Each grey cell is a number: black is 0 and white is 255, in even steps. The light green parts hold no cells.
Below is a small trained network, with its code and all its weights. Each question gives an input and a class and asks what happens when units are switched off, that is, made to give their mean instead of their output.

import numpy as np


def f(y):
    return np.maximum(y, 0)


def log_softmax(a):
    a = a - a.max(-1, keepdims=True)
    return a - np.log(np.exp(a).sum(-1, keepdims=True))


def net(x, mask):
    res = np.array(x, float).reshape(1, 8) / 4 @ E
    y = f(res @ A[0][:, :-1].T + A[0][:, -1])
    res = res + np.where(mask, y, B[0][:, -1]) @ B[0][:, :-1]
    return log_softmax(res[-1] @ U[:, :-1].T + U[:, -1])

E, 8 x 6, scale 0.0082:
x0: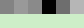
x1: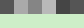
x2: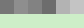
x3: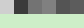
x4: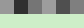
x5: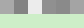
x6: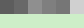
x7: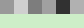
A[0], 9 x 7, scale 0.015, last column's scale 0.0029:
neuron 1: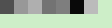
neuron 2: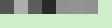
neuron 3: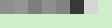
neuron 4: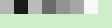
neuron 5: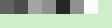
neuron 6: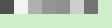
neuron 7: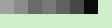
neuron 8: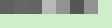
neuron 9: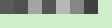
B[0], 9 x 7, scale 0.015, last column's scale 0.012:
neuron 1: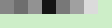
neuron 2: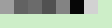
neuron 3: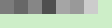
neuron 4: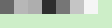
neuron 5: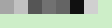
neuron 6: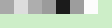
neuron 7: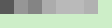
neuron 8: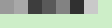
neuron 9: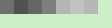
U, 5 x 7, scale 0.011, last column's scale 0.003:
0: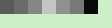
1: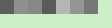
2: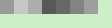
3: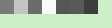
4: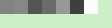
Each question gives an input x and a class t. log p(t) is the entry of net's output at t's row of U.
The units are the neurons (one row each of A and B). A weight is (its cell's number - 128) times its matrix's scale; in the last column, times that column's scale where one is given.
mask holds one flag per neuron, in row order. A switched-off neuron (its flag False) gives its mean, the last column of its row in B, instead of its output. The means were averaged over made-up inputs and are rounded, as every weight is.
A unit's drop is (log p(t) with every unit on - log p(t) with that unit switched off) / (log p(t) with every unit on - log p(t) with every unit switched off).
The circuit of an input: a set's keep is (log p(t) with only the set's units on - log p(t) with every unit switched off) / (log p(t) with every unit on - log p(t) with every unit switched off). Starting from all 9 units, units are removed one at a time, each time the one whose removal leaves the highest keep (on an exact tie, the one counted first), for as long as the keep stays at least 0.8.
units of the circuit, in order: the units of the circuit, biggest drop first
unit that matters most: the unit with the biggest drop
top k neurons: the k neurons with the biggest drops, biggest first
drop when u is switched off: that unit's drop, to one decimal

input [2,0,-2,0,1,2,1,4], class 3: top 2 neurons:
[neuron 1; neuron 4]
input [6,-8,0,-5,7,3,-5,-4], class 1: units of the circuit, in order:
[neuron 9]
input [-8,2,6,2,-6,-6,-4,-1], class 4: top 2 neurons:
[neuron 8; neuron 4]
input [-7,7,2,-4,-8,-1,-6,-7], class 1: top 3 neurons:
[neuron 1; neuron 3; neuron 5]
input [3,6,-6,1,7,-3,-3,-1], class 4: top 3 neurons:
[neuron 6; neuron 4; neuron 5]
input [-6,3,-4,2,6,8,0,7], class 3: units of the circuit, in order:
[neuron 1; neuron 5]
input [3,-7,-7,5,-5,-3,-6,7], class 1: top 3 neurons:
[neuron 6; neuron 7; neuron 5]
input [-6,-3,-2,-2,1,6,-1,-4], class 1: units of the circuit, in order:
[neuron 6; neuron 5]
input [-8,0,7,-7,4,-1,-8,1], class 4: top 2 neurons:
[neuron 4; neuron 8]
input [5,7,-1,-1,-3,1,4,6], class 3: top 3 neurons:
[neuron 4; neuron 1; neuron 3]
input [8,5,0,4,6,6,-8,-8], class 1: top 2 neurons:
[neuron 6; neuron 9]
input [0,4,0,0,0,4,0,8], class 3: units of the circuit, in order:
[neuron 4; neuron 1]
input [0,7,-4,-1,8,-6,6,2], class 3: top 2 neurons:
[neuron 2; neuron 1]
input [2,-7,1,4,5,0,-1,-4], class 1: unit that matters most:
neuron 6
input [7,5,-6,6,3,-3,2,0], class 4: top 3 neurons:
[neuron 6; neuron 5; neuron 4]
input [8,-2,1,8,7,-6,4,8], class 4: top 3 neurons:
[neuron 6; neuron 5; neuron 1]
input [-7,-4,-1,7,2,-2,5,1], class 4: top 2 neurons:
[neuron 6; neuron 8]
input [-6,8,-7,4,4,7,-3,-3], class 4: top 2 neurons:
[neuron 6; neuron 8]
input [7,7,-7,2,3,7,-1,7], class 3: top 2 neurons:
[neuron 4; neuron 5]
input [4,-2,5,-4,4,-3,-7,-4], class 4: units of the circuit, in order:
[neuron 2]
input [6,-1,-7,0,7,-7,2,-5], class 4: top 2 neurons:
[neuron 6; neuron 5]
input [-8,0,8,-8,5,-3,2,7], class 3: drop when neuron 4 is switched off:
0.1
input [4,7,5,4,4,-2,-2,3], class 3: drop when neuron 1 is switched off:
0.3
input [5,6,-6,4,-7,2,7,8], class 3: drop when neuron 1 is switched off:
0.3
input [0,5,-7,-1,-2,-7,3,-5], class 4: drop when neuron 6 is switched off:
0.2
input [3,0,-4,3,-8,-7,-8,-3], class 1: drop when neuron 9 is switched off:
-0.2
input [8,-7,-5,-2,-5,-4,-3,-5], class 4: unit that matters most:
neuron 2
